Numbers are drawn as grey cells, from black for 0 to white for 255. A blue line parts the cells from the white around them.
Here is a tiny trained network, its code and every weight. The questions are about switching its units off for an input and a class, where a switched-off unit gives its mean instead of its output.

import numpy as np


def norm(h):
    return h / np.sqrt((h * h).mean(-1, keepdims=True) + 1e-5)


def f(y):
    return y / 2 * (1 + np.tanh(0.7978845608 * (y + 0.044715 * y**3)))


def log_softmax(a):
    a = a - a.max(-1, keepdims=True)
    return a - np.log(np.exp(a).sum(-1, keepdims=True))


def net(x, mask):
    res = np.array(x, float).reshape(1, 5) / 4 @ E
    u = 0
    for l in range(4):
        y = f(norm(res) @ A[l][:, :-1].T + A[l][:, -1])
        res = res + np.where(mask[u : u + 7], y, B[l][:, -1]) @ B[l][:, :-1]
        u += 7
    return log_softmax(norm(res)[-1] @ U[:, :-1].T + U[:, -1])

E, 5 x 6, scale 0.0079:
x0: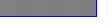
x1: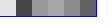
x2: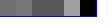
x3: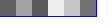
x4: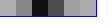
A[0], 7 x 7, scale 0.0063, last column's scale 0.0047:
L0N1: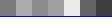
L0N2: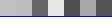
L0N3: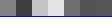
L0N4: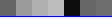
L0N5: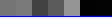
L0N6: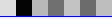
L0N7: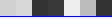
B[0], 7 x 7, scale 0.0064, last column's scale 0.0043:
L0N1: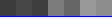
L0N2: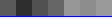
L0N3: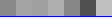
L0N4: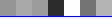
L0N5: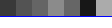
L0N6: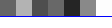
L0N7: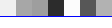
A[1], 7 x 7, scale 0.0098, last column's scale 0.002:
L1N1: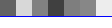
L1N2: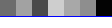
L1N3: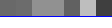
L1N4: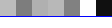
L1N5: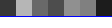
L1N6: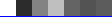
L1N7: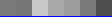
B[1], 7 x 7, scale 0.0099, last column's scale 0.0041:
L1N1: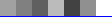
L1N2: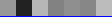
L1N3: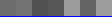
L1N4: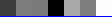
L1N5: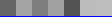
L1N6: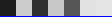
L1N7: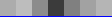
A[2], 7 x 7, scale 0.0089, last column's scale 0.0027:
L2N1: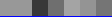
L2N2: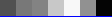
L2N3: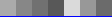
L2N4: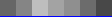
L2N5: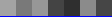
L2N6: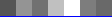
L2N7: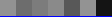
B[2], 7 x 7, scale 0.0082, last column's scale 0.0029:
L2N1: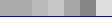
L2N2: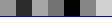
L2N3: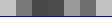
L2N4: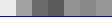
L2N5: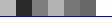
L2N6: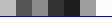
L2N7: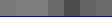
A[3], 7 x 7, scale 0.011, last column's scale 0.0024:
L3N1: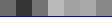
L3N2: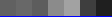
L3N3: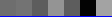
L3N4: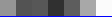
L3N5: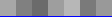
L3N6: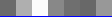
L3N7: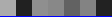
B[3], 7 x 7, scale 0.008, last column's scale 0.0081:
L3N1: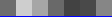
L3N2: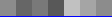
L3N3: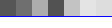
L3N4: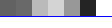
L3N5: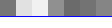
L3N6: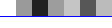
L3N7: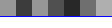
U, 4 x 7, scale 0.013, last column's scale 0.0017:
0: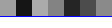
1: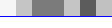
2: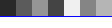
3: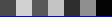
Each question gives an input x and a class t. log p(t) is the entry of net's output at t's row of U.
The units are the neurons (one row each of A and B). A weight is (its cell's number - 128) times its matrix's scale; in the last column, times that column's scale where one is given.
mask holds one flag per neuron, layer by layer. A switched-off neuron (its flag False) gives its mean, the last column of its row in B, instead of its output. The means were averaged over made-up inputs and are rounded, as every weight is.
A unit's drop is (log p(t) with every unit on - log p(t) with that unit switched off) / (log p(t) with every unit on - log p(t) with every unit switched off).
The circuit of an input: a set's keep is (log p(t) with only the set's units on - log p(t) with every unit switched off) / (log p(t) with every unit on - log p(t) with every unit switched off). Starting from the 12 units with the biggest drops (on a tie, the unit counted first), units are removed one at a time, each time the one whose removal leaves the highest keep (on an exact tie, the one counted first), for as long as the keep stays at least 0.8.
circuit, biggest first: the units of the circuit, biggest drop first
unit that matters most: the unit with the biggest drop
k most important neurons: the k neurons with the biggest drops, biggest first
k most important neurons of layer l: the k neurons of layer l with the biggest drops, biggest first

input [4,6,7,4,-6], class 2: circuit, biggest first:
L3N3
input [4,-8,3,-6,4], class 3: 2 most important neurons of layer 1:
L1N5; L1N2
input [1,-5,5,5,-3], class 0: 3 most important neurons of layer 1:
L1N2; L1N6; L1N4
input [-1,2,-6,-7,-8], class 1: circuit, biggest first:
L3N6; L0N4
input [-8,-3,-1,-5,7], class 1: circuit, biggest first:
L0N7; L2N1
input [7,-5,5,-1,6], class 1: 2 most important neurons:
L0N7; L1N6
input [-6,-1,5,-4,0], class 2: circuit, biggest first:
L3N3; L2N6
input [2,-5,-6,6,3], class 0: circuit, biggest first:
L1N2; L2N2
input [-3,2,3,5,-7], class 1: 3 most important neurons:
L1N7; L3N6; L0N3
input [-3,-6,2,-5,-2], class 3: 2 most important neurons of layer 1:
L1N5; L1N2
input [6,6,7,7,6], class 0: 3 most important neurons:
L2N6; L2N2; L1N2
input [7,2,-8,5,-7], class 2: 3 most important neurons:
L1N4; L1N7; L0N2
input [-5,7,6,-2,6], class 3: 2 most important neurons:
L1N6; L0N4
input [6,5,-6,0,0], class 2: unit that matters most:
L1N4
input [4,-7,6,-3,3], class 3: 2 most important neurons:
L1N5; L1N1
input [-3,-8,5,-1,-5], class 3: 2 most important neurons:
L1N5; L1N1
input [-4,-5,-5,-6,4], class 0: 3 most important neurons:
L1N6; L1N1; L2N5
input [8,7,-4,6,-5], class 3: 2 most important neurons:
L1N6; L1N7
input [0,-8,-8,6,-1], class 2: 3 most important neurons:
L1N4; L0N6; L1N6
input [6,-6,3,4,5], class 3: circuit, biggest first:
L1N5
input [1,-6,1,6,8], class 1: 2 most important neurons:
L0N7; L2N1
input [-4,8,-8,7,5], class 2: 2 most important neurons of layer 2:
L2N5; L2N3
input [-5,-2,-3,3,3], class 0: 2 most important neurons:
L0N6; L1N7
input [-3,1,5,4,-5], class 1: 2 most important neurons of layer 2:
L2N5; L2N4
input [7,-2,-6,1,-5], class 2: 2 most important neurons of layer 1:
L1N4; L1N3
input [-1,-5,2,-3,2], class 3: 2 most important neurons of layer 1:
L1N5; L1N2
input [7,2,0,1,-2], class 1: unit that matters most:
L0N3
